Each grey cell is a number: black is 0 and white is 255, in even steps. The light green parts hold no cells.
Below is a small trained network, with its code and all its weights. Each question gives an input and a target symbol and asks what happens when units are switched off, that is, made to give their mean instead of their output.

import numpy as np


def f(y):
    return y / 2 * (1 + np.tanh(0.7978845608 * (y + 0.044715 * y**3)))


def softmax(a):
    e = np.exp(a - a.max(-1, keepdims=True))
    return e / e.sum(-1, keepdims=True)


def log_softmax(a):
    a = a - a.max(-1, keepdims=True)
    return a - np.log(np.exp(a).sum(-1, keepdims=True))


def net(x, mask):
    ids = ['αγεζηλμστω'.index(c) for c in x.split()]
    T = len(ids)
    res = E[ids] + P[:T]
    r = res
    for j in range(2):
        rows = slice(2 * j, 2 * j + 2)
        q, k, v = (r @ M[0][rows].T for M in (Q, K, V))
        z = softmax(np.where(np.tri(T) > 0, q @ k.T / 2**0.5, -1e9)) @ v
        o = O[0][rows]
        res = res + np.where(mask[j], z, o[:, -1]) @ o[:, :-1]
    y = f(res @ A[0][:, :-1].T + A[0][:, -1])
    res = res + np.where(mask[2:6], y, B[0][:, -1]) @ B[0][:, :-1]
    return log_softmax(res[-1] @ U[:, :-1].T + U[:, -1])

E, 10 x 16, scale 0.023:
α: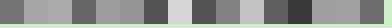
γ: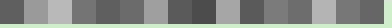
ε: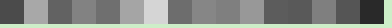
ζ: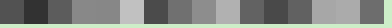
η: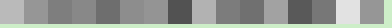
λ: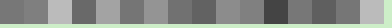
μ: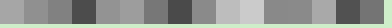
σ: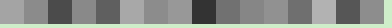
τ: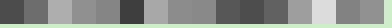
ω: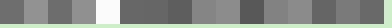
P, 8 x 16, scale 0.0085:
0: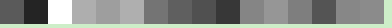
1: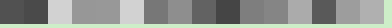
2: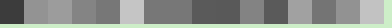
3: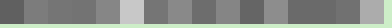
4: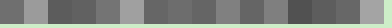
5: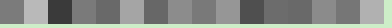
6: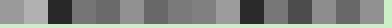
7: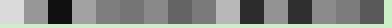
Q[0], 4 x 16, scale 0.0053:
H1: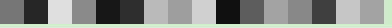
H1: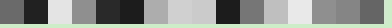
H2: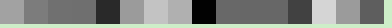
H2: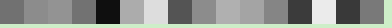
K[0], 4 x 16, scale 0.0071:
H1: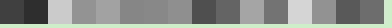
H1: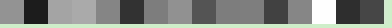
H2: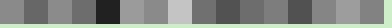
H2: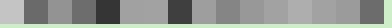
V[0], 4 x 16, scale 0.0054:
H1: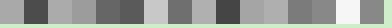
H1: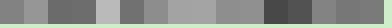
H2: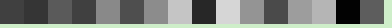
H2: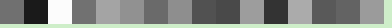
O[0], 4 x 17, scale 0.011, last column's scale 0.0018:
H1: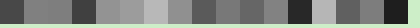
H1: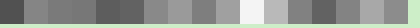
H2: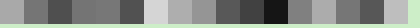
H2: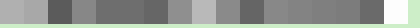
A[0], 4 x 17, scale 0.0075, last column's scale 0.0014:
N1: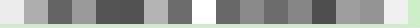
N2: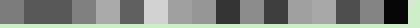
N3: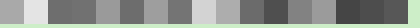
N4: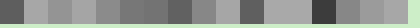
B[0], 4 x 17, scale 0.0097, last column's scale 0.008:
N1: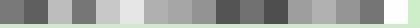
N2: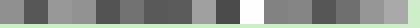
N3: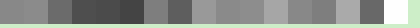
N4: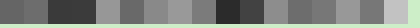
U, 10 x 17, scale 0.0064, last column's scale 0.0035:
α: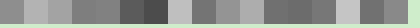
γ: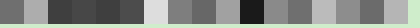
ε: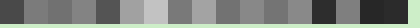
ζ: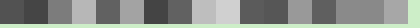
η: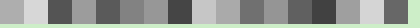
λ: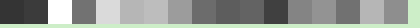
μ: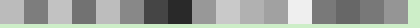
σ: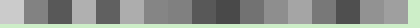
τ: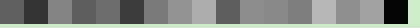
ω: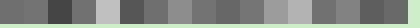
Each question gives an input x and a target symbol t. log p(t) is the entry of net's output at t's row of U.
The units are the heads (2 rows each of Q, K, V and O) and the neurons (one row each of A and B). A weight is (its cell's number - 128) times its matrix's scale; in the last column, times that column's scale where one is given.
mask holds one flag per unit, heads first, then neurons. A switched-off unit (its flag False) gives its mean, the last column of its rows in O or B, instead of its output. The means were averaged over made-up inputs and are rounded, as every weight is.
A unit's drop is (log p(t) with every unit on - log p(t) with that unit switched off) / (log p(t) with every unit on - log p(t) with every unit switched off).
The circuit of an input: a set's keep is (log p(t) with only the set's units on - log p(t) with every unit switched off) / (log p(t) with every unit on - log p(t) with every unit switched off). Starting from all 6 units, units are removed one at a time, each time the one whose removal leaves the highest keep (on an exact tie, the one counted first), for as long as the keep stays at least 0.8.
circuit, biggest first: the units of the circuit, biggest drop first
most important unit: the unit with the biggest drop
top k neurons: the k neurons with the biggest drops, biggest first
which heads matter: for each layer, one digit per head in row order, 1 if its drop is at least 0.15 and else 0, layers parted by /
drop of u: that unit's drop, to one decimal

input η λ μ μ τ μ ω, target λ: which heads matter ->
11
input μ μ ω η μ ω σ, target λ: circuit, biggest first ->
H2, H1
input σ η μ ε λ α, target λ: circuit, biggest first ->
H1
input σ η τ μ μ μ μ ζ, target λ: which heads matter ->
11
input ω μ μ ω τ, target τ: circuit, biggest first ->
N2, H2
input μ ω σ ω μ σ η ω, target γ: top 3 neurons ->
N1, N2, N3
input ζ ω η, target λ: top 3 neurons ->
N1, N3, N4
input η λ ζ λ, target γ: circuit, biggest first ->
H2, H1, N1
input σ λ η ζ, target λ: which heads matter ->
10
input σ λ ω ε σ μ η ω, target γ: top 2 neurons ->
N1, N2
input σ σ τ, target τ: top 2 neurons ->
N2, N1
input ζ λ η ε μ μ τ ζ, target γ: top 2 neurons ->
N1, N2
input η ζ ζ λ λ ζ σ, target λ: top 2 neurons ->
N3, N4
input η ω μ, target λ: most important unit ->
H1
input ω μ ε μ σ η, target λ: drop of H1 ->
0.0
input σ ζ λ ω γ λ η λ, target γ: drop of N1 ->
0.7
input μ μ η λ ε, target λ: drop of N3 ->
0.3
